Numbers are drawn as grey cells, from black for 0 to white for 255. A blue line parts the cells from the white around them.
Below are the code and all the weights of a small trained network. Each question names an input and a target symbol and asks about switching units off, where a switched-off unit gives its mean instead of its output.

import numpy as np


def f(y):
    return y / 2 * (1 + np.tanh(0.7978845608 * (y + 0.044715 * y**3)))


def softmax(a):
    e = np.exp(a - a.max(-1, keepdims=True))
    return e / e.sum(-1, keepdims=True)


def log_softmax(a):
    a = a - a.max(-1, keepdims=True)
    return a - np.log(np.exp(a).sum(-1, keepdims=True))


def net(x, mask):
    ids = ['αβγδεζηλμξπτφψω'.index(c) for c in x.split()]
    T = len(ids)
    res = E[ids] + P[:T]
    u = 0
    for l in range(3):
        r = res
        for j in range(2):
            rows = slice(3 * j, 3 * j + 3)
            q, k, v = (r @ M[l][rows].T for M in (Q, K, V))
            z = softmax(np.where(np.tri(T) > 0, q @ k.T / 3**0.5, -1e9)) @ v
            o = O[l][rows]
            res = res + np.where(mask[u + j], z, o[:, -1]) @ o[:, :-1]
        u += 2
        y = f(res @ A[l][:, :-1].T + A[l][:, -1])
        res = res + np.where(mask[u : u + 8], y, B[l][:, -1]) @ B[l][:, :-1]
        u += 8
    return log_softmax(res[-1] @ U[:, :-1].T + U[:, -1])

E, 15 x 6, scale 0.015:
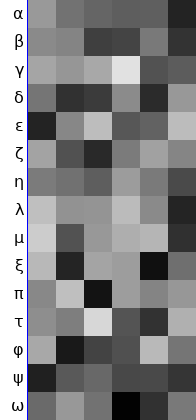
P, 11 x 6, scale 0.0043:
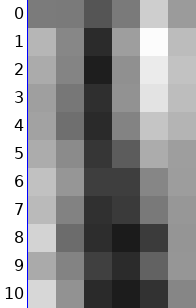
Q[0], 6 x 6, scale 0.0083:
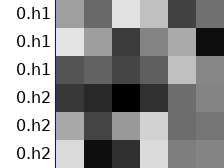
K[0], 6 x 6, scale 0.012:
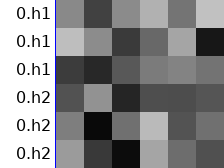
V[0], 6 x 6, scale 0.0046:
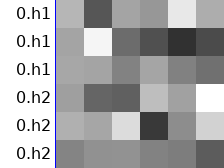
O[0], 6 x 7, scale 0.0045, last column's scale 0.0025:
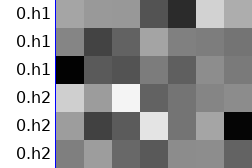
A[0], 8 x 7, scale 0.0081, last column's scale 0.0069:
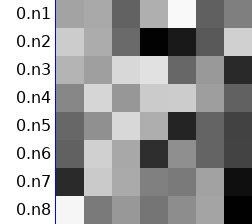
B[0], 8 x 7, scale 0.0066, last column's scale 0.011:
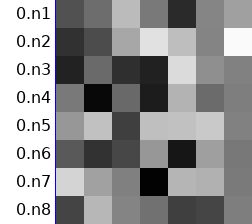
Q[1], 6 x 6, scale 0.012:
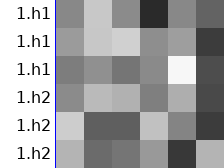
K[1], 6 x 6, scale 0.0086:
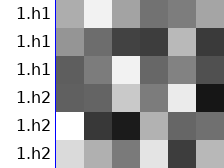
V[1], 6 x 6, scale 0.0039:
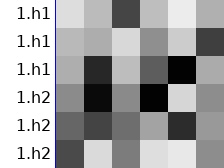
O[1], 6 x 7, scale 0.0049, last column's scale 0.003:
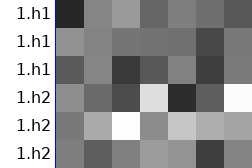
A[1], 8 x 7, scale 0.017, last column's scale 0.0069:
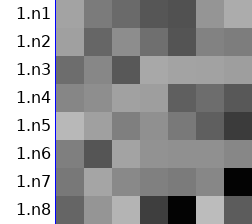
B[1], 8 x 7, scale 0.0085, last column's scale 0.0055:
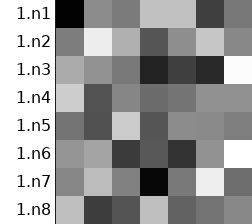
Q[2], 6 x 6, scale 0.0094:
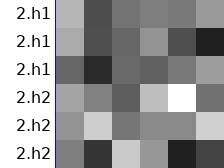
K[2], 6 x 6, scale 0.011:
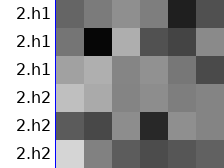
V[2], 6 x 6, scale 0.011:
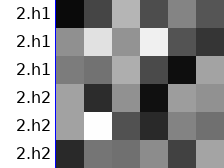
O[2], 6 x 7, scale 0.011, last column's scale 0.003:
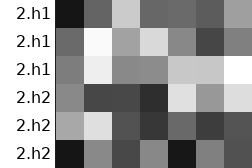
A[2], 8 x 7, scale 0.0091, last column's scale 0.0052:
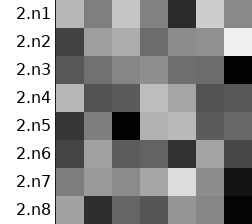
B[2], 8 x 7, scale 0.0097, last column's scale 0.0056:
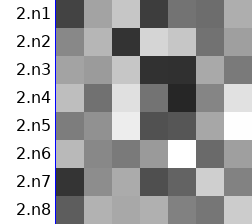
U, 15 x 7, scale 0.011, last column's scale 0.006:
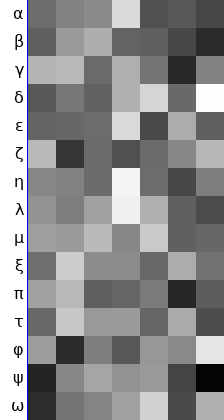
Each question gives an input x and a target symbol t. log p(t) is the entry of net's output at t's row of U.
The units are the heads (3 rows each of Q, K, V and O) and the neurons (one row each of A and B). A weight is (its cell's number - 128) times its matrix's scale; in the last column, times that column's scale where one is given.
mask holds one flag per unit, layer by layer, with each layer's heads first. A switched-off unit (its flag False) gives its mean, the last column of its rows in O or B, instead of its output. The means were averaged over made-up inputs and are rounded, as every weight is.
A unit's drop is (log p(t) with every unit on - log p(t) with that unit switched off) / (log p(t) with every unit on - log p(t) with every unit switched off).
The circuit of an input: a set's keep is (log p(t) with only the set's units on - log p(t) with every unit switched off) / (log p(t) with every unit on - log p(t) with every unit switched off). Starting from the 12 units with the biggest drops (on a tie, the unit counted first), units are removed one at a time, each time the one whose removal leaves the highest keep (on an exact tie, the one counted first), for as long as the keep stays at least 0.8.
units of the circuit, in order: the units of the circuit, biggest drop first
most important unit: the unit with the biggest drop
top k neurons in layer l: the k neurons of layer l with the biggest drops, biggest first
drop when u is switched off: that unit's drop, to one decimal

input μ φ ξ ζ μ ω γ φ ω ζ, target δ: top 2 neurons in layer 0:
(0.n2 0.n6)
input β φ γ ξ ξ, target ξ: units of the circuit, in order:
(2.h1)
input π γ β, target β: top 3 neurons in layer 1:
(1.n6 1.n2 1.n4)
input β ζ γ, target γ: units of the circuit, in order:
(2.h2 1.n3)
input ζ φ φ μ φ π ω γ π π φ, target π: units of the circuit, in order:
(2.h2 1.n3)
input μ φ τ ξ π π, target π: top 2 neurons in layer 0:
(0.n1 0.n2)
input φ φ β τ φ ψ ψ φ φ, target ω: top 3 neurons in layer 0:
(0.n6 0.n2 0.n5)
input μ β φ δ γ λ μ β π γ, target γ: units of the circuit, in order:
(1.n3 2.h2)
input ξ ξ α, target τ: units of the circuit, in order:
(2.h1 2.n7)
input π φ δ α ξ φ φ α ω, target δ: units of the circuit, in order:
(0.n2 2.n2)
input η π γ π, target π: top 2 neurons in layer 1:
(1.n3 1.n8)
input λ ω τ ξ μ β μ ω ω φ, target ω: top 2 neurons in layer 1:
(1.n3 1.n2)
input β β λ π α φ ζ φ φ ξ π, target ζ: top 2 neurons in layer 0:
(0.n5 0.n1)
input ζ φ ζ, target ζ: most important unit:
2.h1
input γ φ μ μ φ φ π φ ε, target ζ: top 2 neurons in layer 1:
(1.n8 1.n6)
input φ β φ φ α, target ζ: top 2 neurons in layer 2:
(2.n4 2.n2)
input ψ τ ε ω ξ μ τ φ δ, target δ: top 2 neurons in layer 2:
(2.n6 2.n4)
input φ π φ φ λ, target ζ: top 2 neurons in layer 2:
(2.n4 2.n2)
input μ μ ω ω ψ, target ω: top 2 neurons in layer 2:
(2.n2 2.n4)
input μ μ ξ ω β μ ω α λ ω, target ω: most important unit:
0.n2
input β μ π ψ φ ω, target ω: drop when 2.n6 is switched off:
0.2
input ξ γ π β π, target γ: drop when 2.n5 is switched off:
-0.1
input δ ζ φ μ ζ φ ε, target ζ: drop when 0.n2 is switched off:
0.2
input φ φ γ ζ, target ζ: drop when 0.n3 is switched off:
0.1
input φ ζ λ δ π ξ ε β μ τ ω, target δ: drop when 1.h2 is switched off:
0.0
